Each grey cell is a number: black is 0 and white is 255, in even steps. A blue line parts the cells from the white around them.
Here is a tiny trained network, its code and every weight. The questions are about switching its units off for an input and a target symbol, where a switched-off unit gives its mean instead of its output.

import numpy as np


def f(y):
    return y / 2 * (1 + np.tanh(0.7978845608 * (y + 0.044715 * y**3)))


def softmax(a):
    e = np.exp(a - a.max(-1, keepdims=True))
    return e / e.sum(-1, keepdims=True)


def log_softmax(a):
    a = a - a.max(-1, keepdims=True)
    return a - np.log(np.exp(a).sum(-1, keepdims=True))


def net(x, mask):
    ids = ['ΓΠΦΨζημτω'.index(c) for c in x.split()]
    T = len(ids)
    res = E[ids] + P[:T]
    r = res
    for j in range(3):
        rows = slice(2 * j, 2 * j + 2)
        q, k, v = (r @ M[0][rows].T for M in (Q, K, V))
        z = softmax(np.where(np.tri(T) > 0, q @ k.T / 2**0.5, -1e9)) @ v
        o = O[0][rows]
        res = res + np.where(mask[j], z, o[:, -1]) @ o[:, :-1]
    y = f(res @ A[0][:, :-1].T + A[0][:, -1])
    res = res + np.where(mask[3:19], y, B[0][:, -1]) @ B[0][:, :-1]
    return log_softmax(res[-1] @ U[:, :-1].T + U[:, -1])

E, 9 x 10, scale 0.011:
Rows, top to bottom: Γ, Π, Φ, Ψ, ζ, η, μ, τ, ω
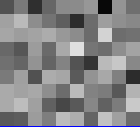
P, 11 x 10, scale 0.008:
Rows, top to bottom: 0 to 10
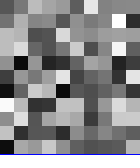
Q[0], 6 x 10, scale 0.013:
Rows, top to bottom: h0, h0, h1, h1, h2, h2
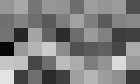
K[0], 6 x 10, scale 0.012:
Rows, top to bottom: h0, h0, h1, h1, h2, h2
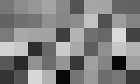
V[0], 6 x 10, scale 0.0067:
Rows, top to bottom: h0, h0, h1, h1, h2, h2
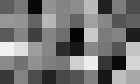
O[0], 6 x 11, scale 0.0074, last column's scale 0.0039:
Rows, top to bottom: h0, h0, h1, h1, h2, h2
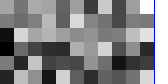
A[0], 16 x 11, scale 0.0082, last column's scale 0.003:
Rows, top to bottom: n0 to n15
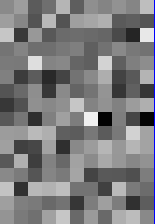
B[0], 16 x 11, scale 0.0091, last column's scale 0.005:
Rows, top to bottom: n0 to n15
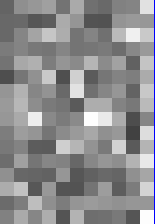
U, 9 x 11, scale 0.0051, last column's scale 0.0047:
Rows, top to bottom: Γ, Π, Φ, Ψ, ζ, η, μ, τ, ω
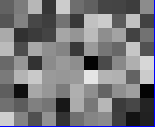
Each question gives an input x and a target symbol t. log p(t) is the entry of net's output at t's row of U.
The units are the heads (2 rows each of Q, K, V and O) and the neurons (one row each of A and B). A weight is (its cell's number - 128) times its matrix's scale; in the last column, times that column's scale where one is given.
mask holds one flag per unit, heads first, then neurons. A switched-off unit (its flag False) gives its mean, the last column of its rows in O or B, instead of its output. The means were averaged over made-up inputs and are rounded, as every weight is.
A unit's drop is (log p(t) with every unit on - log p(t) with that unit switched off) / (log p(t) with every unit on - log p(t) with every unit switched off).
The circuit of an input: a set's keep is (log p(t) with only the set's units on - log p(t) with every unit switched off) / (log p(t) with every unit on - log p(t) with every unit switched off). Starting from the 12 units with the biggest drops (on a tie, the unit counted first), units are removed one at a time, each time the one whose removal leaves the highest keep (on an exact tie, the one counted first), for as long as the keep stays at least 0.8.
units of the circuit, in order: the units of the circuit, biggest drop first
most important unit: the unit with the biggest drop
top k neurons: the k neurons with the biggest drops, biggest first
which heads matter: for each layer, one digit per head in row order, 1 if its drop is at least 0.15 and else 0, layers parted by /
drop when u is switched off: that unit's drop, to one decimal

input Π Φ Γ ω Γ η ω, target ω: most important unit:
h1
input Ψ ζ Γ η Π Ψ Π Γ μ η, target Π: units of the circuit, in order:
[h1, n11, n15]
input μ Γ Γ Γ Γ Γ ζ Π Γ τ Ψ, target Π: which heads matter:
011
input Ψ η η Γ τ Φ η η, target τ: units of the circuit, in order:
[h1, h2, n5]
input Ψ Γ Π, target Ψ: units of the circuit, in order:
[h2, h1, n2]
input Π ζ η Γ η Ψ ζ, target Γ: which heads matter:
001
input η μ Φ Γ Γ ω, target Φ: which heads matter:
011
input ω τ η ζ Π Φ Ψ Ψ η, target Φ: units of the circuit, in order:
[h2, h1, n10, n1]
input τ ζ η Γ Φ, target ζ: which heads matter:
101
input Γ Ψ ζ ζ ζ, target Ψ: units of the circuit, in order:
[h1, n2]
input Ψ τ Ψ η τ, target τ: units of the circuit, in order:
[h1, n5]
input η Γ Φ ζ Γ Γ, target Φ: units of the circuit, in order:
[h2, h1, n10]
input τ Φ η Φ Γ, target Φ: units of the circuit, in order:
[h2, n10, h1, n2]
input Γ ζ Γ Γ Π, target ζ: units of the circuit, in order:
[h2]
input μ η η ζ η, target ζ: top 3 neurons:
[n1, n4, n8]
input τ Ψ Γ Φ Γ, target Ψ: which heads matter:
010
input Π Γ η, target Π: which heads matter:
010
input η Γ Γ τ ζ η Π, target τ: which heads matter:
010
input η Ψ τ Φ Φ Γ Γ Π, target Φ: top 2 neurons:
[n10, n2]
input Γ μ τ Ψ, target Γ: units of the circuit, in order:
[h2]
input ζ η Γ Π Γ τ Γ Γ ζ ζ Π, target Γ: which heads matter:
001
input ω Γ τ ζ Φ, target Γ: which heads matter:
101
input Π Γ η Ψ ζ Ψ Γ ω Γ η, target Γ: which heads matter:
011
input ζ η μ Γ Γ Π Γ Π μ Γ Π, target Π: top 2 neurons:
[n11, n15]
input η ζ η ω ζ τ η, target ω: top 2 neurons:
[n13, n2]
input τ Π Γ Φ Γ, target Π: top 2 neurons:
[n7, n11]
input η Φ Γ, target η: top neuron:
[n8]
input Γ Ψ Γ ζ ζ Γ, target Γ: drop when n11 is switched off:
0.1
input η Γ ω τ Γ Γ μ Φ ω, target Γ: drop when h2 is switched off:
0.9
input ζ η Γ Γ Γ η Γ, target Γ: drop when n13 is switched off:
0.1
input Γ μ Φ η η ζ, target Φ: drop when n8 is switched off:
0.0
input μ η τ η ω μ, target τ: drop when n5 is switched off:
0.2
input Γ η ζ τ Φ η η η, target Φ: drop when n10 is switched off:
0.4
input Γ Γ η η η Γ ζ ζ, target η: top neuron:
[n9]
